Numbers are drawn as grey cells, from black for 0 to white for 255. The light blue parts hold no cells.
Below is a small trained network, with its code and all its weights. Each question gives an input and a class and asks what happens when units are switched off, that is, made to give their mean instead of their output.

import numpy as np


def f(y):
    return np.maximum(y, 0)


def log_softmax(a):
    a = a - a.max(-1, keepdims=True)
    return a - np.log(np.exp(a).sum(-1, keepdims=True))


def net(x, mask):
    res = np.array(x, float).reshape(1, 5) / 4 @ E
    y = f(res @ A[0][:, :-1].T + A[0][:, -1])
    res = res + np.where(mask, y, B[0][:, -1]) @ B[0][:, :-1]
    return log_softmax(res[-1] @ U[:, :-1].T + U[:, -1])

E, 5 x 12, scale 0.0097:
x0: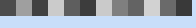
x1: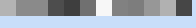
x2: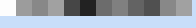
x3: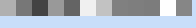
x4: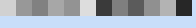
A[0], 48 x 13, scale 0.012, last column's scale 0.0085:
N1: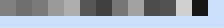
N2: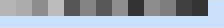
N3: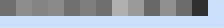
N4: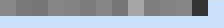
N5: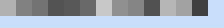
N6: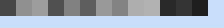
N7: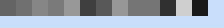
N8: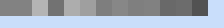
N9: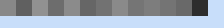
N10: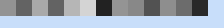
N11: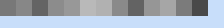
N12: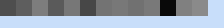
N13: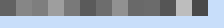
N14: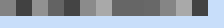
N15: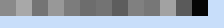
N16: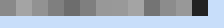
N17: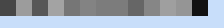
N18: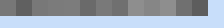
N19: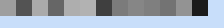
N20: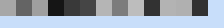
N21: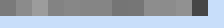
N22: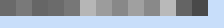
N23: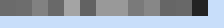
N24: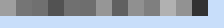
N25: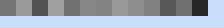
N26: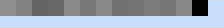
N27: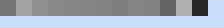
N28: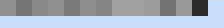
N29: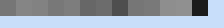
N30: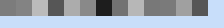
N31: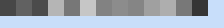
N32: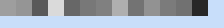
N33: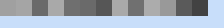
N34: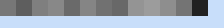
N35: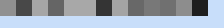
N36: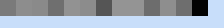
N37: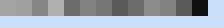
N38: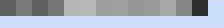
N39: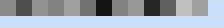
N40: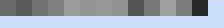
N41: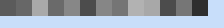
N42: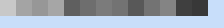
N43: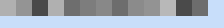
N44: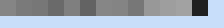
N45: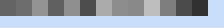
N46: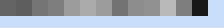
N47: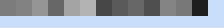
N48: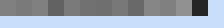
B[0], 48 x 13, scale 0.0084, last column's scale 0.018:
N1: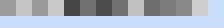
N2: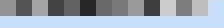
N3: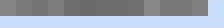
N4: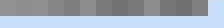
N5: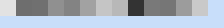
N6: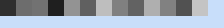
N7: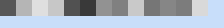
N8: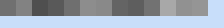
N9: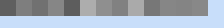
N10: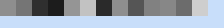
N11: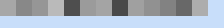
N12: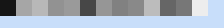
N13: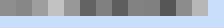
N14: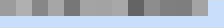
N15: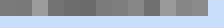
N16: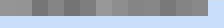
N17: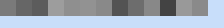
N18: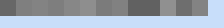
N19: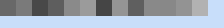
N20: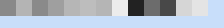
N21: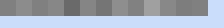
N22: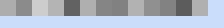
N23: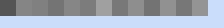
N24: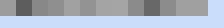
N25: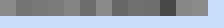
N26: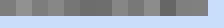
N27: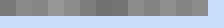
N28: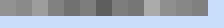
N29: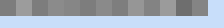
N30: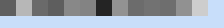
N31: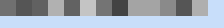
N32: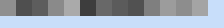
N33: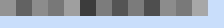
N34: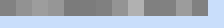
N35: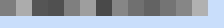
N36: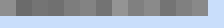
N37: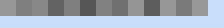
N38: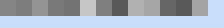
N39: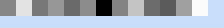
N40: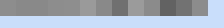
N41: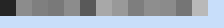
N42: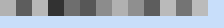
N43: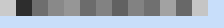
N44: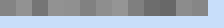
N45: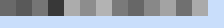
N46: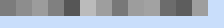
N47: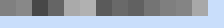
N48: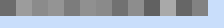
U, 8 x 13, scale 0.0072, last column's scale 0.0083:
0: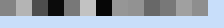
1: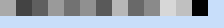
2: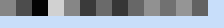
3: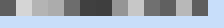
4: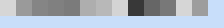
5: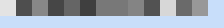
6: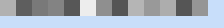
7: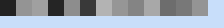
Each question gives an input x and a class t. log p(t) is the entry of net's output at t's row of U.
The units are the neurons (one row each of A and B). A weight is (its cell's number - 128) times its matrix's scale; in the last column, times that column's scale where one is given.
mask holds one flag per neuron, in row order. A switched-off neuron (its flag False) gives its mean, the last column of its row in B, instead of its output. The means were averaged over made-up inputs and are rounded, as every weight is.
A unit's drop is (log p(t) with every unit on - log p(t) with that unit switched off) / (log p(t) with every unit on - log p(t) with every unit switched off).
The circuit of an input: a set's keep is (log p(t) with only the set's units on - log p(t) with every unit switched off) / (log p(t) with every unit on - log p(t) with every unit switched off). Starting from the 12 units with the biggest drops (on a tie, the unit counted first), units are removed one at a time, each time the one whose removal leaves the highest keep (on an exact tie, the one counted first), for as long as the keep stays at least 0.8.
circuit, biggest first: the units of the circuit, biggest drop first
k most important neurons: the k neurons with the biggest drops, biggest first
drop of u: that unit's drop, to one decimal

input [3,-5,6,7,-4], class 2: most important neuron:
[N20]
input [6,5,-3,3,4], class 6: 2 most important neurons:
[N31; N11]
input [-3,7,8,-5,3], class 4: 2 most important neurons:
[N20; N5]
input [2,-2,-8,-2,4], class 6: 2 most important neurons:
[N39; N31]
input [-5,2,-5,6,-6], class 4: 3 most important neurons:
[N20; N5; N14]
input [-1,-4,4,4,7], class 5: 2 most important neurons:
[N2; N43]
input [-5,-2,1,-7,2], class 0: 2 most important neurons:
[N10; N35]
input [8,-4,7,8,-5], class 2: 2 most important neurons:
[N17; N32]
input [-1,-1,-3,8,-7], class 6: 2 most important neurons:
[N31; N38]
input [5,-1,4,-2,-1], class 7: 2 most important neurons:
[N39; N1]
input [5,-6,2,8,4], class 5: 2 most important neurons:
[N2; N32]
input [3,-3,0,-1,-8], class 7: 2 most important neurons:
[N6; N39]
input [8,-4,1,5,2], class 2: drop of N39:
-0.1
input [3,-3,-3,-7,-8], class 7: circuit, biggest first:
[N6]
